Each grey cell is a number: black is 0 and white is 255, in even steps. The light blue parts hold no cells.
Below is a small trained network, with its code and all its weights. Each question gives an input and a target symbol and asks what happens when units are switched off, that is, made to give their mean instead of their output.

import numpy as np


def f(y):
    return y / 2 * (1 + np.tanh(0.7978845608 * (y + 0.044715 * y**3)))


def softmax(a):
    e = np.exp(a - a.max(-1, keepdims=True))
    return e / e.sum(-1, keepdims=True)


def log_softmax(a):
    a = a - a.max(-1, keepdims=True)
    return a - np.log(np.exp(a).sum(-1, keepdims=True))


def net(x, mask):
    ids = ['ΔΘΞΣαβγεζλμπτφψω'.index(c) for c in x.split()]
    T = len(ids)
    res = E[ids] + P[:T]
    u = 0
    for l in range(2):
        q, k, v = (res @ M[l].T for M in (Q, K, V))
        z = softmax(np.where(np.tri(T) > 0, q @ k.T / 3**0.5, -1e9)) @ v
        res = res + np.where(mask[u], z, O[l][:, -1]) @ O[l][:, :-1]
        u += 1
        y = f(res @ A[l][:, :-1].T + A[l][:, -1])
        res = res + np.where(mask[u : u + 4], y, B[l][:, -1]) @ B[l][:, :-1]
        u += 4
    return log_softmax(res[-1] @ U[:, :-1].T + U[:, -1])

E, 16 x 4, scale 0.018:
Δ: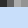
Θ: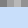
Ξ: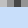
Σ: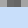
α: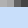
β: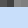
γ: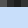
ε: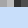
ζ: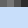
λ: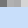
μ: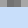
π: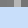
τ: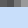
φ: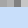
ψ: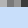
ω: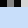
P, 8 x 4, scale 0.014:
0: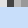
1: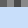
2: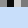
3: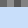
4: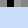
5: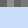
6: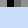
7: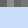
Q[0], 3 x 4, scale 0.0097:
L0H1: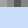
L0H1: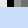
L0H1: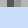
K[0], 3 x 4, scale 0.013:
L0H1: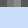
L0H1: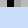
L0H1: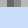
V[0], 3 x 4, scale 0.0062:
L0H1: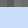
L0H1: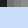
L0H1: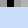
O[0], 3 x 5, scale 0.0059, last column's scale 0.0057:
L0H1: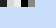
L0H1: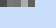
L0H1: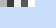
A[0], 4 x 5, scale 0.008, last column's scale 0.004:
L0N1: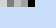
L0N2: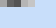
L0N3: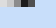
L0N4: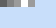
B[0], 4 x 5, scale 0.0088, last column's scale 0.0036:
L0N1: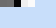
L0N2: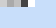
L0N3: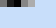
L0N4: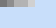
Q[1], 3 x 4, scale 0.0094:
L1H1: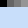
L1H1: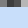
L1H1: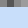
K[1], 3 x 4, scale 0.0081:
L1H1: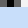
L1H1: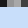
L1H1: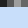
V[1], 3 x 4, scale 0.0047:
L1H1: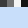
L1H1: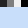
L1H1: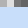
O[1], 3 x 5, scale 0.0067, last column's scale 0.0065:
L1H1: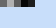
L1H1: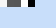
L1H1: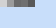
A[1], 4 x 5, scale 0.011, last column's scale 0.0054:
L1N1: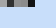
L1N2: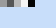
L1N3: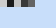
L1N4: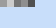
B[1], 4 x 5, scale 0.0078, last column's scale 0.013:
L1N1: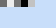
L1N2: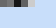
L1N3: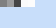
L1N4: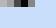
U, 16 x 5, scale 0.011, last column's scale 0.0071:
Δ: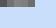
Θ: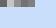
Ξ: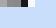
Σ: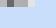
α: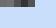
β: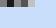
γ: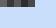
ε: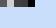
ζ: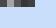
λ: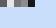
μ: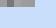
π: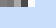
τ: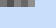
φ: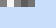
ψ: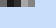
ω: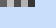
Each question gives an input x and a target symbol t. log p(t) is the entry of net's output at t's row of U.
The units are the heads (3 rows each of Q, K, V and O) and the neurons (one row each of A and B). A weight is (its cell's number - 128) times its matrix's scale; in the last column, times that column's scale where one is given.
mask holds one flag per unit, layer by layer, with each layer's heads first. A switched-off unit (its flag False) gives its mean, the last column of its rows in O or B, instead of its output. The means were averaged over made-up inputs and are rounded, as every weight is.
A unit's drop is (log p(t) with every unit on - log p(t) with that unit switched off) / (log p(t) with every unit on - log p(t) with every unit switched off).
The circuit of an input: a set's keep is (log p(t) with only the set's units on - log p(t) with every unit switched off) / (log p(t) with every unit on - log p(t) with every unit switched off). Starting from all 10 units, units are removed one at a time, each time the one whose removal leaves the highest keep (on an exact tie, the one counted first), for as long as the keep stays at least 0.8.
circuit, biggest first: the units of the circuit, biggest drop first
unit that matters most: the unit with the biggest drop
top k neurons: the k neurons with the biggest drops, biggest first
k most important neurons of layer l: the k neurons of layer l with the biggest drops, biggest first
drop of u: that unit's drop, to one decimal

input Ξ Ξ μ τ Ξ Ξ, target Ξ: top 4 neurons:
L1N3, L0N1, L0N2, L1N4
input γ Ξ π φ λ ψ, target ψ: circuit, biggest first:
L0N3, L1N1
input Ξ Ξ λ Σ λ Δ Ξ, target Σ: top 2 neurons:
L0N2, L1N3
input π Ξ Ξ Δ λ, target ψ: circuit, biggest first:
L1N2, L0N1
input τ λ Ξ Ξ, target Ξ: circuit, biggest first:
L1N3, L0N1
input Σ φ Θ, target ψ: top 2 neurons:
L0N1, L1N2
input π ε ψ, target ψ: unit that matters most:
L1N3
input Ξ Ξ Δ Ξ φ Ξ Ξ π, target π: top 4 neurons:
L1N3, L0N1, L1N2, L0N3
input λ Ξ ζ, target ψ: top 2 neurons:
L1N3, L0N2
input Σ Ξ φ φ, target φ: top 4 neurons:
L1N4, L0N2, L0N3, L0N1
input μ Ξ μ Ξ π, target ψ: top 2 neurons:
L1N3, L0N1
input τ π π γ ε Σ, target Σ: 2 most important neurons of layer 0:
L0N1, L0N3
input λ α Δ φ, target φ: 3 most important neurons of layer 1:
L1N4, L1N3, L1N2
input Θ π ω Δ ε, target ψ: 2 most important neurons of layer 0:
L0N3, L0N4
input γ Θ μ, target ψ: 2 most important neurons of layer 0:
L0N1, L0N2
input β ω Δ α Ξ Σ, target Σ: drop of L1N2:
0.3
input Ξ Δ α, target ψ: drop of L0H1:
0.1
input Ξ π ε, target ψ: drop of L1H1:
0.0
